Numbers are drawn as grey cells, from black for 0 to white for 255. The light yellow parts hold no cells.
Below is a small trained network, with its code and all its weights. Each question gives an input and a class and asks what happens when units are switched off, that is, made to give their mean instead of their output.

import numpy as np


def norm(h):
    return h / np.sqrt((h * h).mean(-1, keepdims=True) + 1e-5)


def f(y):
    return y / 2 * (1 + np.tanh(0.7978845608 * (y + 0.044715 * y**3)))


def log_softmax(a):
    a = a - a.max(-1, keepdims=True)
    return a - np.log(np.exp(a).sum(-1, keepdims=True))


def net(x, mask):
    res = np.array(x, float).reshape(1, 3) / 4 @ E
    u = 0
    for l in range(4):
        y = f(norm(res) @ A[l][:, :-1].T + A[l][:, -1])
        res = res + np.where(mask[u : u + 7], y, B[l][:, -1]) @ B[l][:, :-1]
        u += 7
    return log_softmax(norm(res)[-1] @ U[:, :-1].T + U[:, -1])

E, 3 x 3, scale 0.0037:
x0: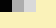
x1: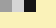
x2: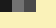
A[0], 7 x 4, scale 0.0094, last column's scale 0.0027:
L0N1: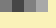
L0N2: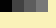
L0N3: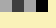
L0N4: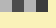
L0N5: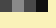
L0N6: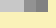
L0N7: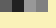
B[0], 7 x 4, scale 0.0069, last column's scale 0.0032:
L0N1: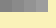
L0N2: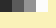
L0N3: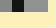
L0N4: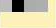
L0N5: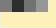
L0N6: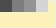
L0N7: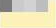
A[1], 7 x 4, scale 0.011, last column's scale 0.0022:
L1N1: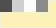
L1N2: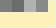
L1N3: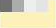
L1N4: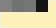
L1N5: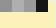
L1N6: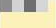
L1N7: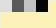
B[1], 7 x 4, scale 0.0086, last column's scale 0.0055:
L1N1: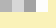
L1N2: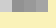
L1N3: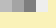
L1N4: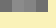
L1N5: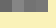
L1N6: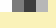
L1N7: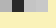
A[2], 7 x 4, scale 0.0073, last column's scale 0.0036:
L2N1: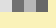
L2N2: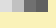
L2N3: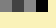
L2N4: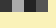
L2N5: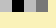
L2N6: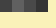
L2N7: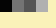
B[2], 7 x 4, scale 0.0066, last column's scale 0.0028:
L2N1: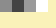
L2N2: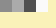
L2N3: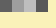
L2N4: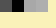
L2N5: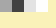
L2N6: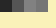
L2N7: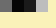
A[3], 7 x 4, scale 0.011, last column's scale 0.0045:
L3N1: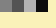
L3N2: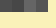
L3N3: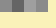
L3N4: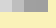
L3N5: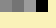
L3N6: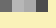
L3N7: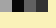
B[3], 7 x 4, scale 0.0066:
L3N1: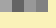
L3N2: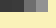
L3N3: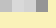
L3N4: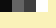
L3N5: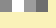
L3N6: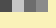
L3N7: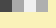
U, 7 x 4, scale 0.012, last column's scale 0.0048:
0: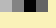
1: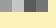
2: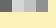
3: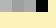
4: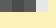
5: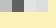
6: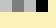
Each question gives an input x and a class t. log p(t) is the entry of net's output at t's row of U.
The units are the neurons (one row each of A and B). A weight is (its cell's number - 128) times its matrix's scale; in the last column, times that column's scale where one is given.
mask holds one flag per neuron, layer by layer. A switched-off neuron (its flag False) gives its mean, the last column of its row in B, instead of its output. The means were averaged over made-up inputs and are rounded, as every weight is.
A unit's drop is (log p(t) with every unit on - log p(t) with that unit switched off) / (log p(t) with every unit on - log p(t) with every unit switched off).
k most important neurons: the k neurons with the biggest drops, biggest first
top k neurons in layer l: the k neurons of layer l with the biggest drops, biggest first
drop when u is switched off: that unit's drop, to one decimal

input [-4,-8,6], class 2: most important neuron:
L0N7
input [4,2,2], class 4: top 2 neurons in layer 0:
L0N7, L0N5
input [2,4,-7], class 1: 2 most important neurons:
L0N6, L1N1
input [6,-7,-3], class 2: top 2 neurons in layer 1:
L1N1, L1N6
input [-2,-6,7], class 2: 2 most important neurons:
L0N7, L0N2
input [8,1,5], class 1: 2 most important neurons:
L1N1, L2N5
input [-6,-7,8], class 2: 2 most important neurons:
L0N7, L1N7
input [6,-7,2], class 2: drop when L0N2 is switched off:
0.1
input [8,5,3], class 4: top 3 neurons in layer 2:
L2N7, L2N4, L2N2
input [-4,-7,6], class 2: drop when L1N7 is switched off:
0.2
